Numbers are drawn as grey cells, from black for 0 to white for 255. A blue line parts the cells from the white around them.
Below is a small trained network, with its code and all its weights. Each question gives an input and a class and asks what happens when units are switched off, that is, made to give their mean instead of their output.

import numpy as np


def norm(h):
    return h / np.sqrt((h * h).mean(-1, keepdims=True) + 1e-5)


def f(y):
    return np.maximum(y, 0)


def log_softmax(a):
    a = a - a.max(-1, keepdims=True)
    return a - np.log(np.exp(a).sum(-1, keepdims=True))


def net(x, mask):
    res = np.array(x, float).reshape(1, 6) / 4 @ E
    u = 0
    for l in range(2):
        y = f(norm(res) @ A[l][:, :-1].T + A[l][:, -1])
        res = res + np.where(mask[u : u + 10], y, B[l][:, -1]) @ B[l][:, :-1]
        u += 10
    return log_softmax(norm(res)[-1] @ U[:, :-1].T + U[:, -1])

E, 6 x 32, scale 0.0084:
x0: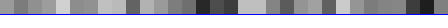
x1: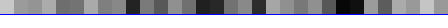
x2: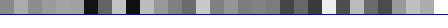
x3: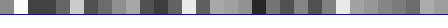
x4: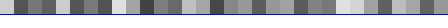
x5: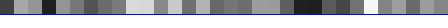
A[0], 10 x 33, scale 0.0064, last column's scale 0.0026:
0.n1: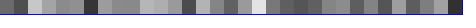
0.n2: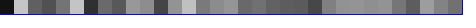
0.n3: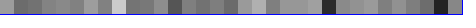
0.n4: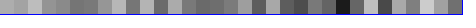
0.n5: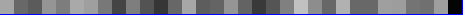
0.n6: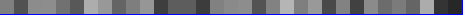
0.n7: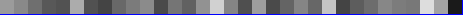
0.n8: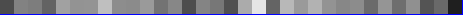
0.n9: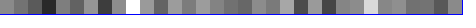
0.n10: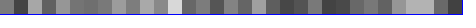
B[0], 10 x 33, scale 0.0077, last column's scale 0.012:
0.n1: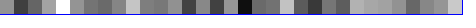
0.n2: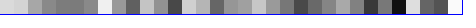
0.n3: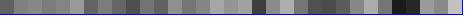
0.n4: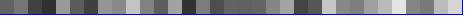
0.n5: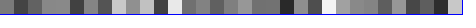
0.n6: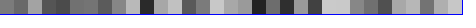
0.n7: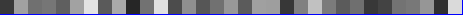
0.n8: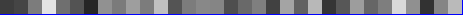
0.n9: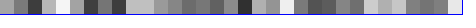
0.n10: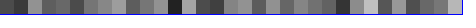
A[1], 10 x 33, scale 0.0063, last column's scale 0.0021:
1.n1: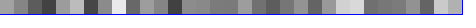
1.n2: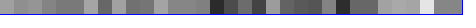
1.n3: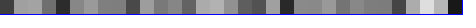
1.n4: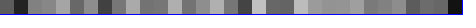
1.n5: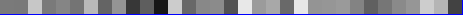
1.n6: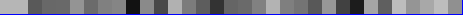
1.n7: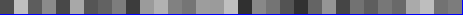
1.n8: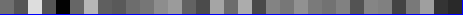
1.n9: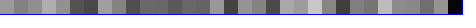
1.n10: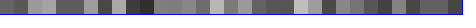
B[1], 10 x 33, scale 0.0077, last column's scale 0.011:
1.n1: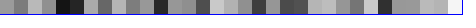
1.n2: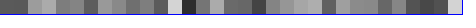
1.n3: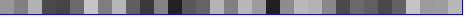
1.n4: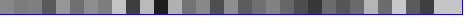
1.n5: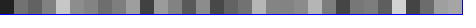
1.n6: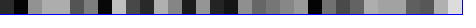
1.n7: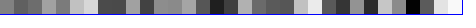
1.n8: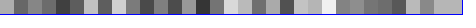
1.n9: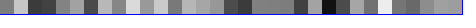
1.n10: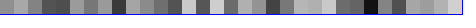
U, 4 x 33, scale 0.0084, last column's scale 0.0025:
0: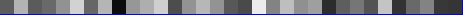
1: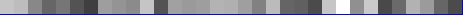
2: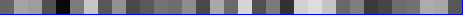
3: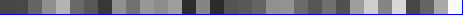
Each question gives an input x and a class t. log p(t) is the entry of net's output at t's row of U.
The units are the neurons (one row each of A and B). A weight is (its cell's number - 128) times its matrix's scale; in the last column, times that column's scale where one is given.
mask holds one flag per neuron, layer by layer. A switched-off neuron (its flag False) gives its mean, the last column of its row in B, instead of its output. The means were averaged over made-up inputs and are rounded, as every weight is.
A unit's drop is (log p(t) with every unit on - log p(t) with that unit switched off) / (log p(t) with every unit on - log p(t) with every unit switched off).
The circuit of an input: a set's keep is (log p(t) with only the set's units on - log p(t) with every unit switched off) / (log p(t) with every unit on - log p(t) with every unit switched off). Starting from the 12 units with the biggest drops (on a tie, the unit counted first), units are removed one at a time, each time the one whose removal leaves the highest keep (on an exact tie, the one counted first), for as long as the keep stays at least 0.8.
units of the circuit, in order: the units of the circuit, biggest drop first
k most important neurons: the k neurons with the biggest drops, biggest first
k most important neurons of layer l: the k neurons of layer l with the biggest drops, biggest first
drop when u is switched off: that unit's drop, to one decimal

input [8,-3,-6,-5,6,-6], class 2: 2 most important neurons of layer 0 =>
[0.n9 0.n1]
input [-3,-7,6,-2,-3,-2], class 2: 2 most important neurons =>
[0.n9 0.n7]
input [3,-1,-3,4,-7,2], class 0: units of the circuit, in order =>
[0.n2]
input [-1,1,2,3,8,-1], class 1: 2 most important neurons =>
[1.n1 1.n7]
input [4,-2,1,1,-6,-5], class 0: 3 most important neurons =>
[0.n8 1.n9 0.n6]
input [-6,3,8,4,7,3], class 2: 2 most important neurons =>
[0.n9 1.n1]
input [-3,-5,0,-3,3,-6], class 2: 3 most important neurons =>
[0.n9 1.n10 0.n1]
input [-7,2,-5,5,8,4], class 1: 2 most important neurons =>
[0.n2 1.n7]
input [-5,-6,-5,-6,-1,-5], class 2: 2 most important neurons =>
[0.n1 0.n4]
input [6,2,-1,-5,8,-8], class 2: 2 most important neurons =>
[1.n10 0.n9]
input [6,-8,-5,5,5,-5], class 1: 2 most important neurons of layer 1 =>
[1.n7 1.n6]
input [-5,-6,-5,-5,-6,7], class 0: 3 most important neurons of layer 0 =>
[0.n5 0.n2 0.n4]
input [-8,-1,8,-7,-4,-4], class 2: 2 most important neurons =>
[0.n7 0.n9]
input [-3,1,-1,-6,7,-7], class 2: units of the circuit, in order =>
[0.n9]
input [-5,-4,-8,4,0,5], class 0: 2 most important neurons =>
[0.n9 1.n1]
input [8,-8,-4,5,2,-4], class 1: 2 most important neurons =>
[1.n7 0.n7]
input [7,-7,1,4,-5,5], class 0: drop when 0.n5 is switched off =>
0.3
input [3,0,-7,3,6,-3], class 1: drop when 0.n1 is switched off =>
0.2
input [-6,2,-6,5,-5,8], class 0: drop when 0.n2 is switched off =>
0.6
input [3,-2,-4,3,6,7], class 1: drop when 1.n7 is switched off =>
0.3
